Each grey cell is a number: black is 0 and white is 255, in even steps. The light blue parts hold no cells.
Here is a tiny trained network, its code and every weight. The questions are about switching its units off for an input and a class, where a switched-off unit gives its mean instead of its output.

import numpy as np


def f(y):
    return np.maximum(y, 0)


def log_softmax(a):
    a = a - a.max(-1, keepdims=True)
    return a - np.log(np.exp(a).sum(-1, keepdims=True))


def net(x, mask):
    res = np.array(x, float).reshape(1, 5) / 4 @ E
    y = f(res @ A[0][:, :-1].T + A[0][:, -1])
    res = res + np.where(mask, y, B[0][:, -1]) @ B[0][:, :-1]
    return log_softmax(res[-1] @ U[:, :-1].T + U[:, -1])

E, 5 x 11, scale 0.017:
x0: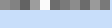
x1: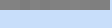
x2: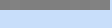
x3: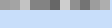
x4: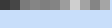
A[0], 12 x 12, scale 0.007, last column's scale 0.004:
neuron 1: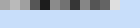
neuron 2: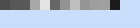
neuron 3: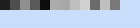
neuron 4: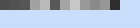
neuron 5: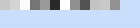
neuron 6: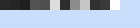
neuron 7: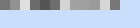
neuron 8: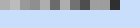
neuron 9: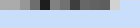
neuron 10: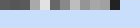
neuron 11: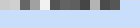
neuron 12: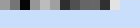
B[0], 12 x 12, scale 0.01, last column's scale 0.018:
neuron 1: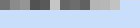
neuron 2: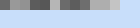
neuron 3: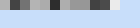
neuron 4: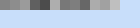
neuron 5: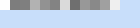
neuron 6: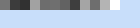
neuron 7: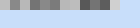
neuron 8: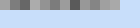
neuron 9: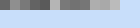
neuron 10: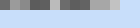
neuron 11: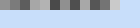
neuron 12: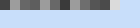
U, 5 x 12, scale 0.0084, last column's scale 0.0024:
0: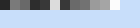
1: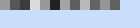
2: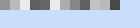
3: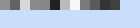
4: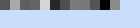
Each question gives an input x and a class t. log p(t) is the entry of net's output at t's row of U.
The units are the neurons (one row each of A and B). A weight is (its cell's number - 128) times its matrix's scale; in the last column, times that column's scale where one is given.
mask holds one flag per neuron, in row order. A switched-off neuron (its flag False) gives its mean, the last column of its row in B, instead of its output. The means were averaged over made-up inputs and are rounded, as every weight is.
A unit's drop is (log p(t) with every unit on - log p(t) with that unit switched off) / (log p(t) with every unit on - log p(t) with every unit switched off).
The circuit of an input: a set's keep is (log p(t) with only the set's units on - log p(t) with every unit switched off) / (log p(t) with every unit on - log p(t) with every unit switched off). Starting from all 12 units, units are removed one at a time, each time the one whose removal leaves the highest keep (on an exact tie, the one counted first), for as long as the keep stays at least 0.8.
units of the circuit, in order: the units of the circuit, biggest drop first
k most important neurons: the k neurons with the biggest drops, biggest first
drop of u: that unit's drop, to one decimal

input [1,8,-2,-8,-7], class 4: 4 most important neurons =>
(neuron 12; neuron 11; neuron 2; neuron 10)
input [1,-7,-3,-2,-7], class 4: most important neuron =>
(neuron 11)
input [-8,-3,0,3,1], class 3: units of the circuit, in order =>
(neuron 3; neuron 7)
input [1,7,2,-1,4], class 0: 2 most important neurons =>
(neuron 5; neuron 11)
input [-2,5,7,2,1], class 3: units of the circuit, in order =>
(neuron 6; neuron 2)
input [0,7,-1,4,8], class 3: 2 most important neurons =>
(neuron 3; neuron 1)
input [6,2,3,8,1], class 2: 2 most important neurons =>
(neuron 3; neuron 6)
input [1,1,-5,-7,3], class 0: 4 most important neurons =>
(neuron 5; neuron 11; neuron 3; neuron 12)
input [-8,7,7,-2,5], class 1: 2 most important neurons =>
(neuron 3; neuron 6)
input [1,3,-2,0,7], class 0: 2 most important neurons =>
(neuron 5; neuron 2)
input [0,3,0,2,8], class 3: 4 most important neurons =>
(neuron 3; neuron 1; neuron 9; neuron 7)
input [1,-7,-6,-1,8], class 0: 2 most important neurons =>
(neuron 5; neuron 2)
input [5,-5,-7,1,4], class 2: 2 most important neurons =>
(neuron 6; neuron 12)
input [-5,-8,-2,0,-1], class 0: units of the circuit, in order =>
(neuron 5)
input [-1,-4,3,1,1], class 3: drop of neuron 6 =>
0.6
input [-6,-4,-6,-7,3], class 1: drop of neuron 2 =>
0.0
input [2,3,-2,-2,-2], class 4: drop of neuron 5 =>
0.1
